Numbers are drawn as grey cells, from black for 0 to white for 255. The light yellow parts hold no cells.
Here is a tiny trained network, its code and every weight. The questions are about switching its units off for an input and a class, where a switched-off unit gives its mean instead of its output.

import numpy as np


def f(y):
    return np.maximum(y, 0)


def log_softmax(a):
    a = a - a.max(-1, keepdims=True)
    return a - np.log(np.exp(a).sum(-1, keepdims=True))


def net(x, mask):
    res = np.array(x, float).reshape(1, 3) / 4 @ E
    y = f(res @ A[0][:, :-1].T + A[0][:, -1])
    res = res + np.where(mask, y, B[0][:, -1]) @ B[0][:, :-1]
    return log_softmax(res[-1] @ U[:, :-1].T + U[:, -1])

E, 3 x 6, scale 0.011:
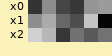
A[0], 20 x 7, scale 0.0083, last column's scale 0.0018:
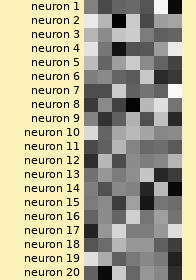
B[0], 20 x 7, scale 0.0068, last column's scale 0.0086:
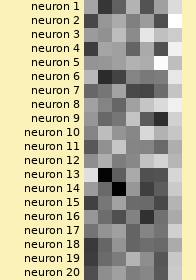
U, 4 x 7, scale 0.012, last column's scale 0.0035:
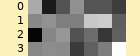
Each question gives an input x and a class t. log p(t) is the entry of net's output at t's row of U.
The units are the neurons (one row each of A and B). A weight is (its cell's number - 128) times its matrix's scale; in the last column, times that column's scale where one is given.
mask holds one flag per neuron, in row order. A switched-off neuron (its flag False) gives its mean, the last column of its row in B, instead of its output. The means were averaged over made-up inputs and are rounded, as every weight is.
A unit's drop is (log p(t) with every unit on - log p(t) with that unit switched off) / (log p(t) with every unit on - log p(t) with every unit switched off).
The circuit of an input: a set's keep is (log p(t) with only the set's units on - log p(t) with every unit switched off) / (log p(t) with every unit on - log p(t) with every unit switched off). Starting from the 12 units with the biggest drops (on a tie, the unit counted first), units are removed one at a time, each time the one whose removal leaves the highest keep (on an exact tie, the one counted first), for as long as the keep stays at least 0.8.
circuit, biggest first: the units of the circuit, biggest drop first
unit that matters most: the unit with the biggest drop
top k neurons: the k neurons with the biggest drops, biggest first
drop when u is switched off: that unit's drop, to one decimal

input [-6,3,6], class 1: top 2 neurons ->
(neuron 5; neuron 3)
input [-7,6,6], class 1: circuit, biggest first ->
(neuron 3; neuron 5)
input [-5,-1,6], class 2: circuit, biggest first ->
(neuron 2; neuron 4)
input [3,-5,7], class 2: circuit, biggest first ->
(neuron 4; neuron 2)
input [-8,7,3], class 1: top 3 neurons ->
(neuron 3; neuron 5; neuron 10)
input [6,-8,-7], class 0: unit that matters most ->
neuron 1
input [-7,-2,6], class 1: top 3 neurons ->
(neuron 5; neuron 3; neuron 10)
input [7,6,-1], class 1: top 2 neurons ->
(neuron 8; neuron 12)
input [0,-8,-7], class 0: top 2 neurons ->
(neuron 1; neuron 14)
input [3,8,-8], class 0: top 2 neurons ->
(neuron 13; neuron 6)
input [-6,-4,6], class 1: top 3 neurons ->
(neuron 5; neuron 3; neuron 10)
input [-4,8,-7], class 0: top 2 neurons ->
(neuron 13; neuron 6)
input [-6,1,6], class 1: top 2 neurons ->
(neuron 5; neuron 3)
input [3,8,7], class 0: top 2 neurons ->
(neuron 6; neuron 13)
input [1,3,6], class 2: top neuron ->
(neuron 4)
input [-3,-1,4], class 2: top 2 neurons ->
(neuron 8; neuron 2)
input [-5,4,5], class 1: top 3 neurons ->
(neuron 5; neuron 3; neuron 10)
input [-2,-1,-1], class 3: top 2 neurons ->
(neuron 8; neuron 12)
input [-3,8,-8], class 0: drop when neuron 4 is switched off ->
0.2
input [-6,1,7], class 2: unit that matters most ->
neuron 2
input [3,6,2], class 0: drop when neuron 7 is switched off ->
0.0
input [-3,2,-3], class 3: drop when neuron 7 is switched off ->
0.1
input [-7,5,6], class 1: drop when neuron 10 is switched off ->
0.2
